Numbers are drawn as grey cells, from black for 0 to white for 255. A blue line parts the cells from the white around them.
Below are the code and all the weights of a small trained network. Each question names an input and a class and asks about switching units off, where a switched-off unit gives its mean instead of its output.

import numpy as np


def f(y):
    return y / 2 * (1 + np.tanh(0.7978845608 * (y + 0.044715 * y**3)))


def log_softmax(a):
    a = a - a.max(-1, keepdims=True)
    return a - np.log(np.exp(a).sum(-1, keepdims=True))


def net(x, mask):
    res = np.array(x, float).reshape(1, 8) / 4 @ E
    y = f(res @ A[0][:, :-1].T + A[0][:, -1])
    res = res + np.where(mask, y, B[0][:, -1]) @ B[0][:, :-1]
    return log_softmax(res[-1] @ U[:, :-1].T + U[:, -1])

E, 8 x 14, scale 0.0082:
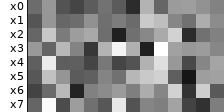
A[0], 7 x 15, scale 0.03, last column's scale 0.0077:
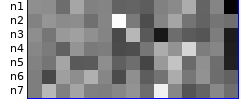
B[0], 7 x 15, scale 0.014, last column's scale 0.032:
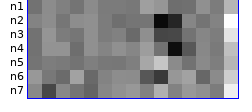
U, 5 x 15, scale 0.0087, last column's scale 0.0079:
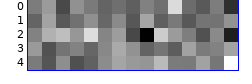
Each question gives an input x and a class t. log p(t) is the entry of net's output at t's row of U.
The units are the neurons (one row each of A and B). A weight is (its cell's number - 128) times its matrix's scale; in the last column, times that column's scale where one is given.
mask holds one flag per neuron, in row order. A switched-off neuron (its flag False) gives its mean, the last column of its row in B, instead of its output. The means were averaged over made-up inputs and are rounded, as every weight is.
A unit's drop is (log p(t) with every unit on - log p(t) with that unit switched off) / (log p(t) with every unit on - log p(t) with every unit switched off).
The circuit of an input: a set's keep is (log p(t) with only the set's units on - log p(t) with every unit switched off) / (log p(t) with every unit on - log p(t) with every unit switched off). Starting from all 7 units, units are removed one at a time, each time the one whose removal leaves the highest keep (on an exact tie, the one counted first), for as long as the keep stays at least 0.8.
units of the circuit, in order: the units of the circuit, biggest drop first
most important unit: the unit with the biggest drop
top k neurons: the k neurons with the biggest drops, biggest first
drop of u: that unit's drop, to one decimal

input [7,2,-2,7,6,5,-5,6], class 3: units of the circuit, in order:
(n2 n7)
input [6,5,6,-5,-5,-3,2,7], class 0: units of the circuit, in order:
(n2 n4)
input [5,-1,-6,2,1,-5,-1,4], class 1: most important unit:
n7
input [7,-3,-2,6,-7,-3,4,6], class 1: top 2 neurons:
(n7 n2)
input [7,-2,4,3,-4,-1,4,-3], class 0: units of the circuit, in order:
(n7 n6 n2 n4)
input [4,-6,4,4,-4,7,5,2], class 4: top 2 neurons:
(n5 n6)
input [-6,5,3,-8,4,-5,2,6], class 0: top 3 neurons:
(n2 n4 n3)
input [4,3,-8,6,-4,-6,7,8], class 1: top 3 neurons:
(n7 n2 n6)
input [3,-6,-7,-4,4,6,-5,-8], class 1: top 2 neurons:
(n7 n6)
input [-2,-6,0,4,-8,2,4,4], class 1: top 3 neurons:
(n7 n2 n3)
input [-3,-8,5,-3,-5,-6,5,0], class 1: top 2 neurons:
(n3 n7)
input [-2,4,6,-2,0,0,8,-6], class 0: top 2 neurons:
(n6 n7)
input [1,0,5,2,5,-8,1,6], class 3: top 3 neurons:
(n7 n2 n3)
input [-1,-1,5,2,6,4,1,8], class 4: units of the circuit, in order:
(n7)
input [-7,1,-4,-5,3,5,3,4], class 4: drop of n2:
0.2
